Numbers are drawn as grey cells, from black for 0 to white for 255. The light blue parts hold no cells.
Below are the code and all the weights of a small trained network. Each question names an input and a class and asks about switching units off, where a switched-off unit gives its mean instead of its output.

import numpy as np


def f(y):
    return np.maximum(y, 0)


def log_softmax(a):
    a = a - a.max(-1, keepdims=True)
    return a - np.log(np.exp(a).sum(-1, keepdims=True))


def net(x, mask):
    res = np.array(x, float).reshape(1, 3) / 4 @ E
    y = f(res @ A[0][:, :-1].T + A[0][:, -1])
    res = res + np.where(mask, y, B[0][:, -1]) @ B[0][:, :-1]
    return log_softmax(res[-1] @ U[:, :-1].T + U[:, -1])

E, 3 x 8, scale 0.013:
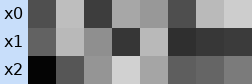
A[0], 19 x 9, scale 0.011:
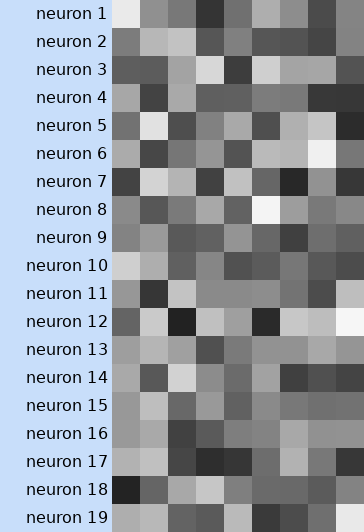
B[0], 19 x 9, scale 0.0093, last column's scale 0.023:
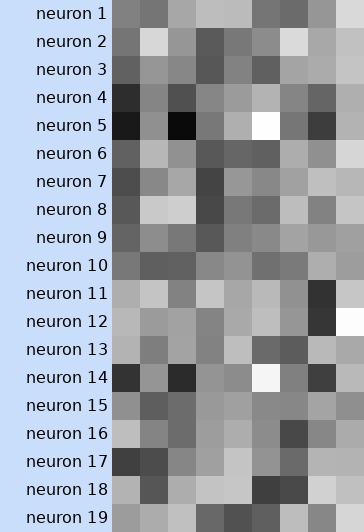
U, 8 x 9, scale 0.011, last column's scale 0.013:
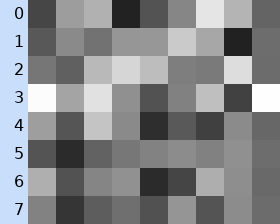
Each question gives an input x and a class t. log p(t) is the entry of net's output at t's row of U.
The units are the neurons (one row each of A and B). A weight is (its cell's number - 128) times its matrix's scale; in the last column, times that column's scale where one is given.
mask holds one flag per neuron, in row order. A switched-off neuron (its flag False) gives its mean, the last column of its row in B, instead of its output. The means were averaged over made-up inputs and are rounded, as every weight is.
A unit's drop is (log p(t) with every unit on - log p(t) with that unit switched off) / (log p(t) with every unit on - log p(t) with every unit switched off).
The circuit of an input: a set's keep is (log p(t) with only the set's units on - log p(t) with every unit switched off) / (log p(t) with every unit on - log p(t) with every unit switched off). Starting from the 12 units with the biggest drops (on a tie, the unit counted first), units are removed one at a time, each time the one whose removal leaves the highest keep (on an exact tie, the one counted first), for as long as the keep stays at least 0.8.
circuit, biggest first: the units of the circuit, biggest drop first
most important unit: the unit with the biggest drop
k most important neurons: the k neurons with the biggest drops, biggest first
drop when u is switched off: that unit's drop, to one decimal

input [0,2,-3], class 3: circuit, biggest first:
neuron 5
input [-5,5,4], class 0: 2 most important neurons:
neuron 2; neuron 7
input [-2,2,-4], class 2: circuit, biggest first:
neuron 12; neuron 1
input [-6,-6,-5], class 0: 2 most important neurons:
neuron 8; neuron 6
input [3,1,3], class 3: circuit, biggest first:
neuron 14; neuron 12
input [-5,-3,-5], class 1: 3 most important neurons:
neuron 18; neuron 14; neuron 4
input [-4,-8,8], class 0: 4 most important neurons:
neuron 8; neuron 3; neuron 6; neuron 1
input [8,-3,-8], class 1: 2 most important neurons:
neuron 5; neuron 12
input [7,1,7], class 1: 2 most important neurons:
neuron 12; neuron 5
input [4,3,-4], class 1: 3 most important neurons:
neuron 5; neuron 18; neuron 17
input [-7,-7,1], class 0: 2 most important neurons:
neuron 8; neuron 3
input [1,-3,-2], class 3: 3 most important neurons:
neuron 7; neuron 5; neuron 2
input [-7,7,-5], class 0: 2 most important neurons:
neuron 2; neuron 19
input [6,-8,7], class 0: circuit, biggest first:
neuron 6
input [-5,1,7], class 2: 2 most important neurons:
neuron 18; neuron 12
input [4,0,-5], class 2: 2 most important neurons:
neuron 17; neuron 14
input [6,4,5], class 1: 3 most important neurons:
neuron 5; neuron 12; neuron 1
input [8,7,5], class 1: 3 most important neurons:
neuron 5; neuron 12; neuron 6
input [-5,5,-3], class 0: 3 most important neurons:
neuron 2; neuron 12; neuron 19
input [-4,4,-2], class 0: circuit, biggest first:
neuron 12
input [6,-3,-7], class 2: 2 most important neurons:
neuron 17; neuron 13
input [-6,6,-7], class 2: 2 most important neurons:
neuron 1; neuron 17
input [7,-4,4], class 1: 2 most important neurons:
neuron 5; neuron 12
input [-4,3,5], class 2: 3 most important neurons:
neuron 18; neuron 12; neuron 5
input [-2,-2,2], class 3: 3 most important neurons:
neuron 5; neuron 17; neuron 1
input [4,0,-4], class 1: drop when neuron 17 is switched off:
0.2
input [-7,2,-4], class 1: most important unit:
neuron 14
